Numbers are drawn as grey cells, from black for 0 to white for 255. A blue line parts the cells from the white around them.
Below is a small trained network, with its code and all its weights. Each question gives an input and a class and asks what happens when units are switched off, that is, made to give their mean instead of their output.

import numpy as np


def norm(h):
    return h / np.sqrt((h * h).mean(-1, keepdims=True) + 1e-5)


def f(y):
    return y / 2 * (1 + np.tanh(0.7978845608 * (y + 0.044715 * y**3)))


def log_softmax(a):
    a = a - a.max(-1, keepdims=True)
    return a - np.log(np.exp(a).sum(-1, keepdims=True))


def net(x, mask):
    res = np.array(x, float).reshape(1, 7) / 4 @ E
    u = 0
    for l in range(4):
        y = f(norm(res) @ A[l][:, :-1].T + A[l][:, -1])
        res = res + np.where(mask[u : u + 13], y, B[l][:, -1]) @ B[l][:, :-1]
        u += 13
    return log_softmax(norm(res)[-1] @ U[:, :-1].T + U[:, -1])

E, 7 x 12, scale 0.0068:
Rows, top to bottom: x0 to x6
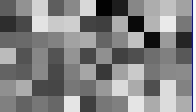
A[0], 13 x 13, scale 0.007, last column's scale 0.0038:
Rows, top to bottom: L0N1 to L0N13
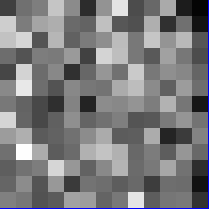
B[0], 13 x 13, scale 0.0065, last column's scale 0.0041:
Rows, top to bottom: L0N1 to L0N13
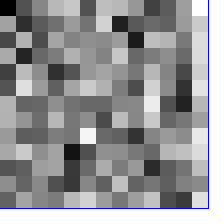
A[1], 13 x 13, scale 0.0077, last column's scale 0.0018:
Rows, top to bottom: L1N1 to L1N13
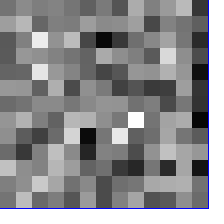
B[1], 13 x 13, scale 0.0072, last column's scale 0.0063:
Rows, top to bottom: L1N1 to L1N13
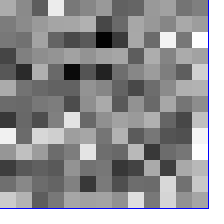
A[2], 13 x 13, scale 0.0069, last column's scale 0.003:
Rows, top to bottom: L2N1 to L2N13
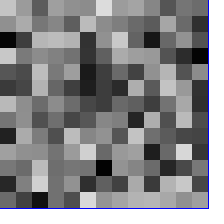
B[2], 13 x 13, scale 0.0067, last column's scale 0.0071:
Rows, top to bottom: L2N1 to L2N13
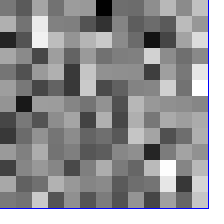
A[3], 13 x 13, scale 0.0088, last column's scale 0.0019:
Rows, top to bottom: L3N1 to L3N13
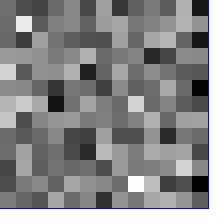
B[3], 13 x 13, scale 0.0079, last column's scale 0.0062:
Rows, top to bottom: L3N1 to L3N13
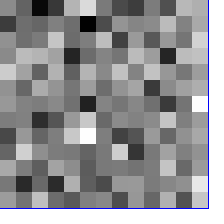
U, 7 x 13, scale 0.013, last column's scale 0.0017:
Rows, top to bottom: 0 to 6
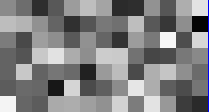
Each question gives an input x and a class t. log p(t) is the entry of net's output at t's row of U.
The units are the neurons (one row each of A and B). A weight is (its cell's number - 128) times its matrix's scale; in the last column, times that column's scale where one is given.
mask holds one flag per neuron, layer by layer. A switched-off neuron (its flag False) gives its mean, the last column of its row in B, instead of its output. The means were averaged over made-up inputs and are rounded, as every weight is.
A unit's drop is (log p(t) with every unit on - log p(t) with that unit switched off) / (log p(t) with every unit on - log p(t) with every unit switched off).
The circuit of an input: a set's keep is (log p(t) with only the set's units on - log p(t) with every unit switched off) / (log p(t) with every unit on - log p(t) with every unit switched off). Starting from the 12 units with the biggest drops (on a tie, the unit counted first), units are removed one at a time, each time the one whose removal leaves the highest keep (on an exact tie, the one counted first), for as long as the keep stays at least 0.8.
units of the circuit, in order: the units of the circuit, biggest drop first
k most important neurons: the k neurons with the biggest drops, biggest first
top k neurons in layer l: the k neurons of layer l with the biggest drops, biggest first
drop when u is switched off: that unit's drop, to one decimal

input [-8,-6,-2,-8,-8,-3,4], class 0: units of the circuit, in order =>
L0N2; L3N9
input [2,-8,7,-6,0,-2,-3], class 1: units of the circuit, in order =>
L3N4
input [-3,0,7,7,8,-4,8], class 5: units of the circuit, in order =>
L0N13; L3N12
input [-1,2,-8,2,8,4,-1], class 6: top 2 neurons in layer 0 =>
L0N5; L0N7
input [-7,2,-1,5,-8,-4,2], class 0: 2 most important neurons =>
L0N2; L1N11
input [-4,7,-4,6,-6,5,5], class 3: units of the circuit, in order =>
L0N1; L2N3
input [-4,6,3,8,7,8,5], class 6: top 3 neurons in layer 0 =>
L0N7; L0N4; L0N8
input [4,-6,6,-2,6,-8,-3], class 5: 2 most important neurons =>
L0N13; L3N12
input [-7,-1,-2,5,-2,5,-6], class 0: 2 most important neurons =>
L0N2; L0N9
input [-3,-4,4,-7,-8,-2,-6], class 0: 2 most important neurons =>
L0N2; L1N10
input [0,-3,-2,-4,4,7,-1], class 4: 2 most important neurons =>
L0N10; L0N3
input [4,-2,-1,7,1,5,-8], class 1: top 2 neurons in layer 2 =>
L2N10; L2N2
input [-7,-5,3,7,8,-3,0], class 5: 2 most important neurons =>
L0N13; L1N9
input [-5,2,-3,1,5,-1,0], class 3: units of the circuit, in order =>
L0N1
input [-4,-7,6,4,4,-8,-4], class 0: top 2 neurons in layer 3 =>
L3N1; L3N9
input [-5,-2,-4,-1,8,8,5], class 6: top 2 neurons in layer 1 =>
L1N9; L1N10
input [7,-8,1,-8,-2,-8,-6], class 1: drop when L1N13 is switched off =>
0.2
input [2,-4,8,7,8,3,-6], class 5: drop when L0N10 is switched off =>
0.2
